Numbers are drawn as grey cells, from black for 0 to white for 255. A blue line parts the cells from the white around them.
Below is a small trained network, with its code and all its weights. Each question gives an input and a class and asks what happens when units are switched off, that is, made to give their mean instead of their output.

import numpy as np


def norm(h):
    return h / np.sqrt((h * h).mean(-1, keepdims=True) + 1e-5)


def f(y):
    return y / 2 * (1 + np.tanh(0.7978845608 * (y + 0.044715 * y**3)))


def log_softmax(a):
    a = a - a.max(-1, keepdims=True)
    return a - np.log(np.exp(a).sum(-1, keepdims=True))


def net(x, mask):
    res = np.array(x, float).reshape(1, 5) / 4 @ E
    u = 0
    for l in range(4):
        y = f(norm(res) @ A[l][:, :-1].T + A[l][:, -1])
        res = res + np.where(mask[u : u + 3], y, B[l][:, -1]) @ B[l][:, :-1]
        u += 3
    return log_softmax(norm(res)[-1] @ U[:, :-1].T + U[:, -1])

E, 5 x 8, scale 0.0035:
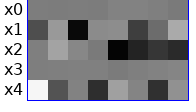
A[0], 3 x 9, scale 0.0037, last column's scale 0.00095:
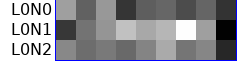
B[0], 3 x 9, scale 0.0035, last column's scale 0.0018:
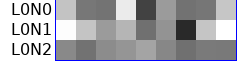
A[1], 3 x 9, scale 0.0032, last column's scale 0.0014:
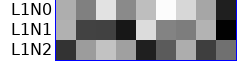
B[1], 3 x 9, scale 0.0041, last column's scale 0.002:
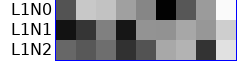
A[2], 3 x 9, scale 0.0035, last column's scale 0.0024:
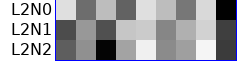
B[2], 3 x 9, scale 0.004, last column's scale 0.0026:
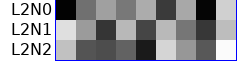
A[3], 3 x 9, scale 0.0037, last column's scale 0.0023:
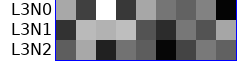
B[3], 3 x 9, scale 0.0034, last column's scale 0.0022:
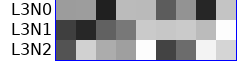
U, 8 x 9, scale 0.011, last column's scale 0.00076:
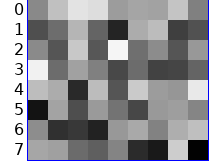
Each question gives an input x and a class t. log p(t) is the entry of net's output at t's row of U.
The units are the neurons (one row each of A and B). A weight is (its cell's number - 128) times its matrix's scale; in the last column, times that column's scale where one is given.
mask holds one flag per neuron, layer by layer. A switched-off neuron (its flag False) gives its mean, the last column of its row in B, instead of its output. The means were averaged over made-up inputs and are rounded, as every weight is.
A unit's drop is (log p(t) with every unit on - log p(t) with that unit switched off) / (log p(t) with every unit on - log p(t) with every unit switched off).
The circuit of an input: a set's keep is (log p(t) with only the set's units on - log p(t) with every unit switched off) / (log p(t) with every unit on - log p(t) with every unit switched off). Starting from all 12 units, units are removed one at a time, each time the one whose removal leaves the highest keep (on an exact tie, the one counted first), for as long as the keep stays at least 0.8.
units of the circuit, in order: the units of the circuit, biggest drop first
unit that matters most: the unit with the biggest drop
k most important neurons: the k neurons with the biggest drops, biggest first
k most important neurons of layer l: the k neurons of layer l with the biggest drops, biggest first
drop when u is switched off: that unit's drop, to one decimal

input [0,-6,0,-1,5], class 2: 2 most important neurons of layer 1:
[L1N2, L1N0]
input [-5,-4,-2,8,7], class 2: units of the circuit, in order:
[L2N0]
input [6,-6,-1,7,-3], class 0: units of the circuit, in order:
[L0N1, L1N0]
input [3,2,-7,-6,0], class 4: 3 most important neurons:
[L2N1, L2N2, L0N1]
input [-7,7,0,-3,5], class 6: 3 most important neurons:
[L1N0, L1N1, L2N2]
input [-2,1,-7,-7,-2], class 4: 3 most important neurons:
[L2N1, L2N2, L3N2]
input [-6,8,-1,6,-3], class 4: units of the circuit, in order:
[L2N2, L2N1]
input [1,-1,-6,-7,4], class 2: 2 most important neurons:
[L2N0, L1N0]
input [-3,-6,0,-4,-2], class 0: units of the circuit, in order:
[L1N0, L2N0]
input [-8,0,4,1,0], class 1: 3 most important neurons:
[L1N2, L0N1, L1N0]
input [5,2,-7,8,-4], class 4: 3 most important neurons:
[L2N2, L2N1, L3N2]
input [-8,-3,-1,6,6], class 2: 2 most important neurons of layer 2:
[L2N0, L2N2]
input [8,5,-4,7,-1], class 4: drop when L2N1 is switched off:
0.2
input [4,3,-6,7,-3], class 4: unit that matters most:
L2N2
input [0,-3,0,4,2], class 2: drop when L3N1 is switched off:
0.2
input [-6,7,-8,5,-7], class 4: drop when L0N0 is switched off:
0.0
